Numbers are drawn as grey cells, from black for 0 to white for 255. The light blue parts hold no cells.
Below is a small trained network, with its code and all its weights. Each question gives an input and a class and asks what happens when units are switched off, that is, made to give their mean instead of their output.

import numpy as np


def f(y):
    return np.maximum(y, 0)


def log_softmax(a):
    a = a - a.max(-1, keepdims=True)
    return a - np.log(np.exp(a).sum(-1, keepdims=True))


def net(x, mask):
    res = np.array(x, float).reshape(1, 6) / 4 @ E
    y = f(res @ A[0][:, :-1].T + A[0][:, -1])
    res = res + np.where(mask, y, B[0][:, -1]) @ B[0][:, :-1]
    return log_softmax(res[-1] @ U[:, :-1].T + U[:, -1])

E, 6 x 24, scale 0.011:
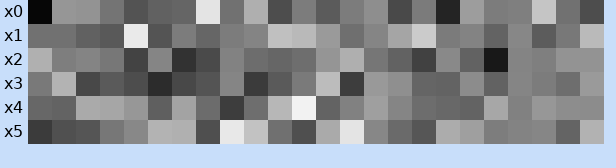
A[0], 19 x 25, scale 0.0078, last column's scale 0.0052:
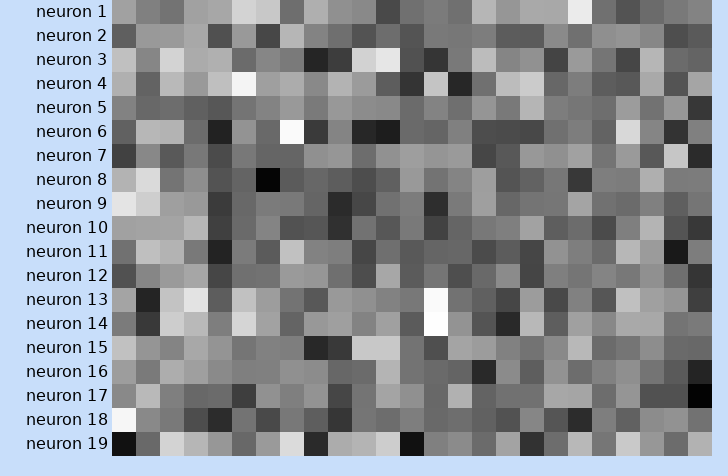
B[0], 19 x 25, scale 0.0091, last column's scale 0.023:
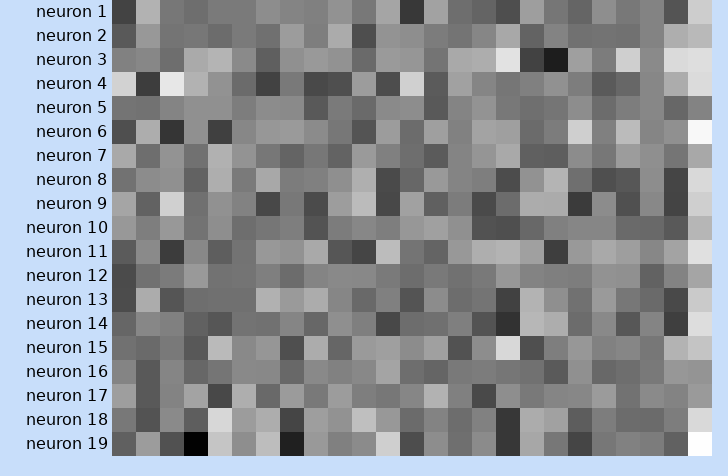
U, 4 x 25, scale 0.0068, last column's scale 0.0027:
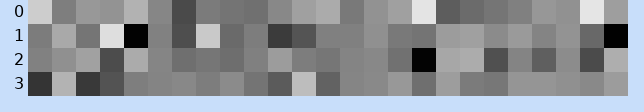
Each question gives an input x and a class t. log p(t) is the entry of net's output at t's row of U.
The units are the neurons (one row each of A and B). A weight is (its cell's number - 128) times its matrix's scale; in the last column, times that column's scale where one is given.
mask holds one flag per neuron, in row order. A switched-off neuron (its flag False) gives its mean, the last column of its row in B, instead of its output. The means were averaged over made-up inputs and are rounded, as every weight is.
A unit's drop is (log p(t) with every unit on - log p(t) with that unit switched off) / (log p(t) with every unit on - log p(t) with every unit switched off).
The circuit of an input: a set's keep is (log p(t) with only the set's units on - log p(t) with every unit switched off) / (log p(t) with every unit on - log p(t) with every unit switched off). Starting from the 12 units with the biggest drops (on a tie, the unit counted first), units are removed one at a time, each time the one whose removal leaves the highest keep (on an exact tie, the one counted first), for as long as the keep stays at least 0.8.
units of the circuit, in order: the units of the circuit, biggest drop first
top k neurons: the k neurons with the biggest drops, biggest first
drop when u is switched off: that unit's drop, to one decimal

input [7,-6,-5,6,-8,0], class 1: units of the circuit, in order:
[neuron 19]
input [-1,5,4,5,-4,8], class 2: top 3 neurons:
[neuron 3; neuron 6; neuron 11]
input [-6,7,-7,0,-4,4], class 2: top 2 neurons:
[neuron 1; neuron 6]
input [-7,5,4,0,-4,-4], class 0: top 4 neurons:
[neuron 3; neuron 19; neuron 14; neuron 13]
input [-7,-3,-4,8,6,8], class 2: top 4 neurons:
[neuron 6; neuron 11; neuron 3; neuron 15]
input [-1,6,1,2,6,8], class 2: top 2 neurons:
[neuron 6; neuron 11]
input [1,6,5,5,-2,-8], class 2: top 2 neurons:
[neuron 8; neuron 18]
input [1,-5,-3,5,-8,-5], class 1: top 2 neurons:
[neuron 19; neuron 6]
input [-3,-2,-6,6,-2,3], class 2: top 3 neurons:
[neuron 6; neuron 11; neuron 3]
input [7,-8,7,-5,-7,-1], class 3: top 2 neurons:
[neuron 11; neuron 18]
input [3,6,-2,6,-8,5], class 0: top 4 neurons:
[neuron 19; neuron 14; neuron 13; neuron 1]
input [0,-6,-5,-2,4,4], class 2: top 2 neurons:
[neuron 14; neuron 3]
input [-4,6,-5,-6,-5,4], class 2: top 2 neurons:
[neuron 1; neuron 3]
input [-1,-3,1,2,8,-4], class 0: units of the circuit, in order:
[neuron 3]
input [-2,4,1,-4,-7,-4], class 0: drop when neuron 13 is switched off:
0.1
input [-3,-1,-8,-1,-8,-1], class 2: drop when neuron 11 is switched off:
0.2
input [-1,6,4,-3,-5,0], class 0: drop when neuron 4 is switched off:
0.1
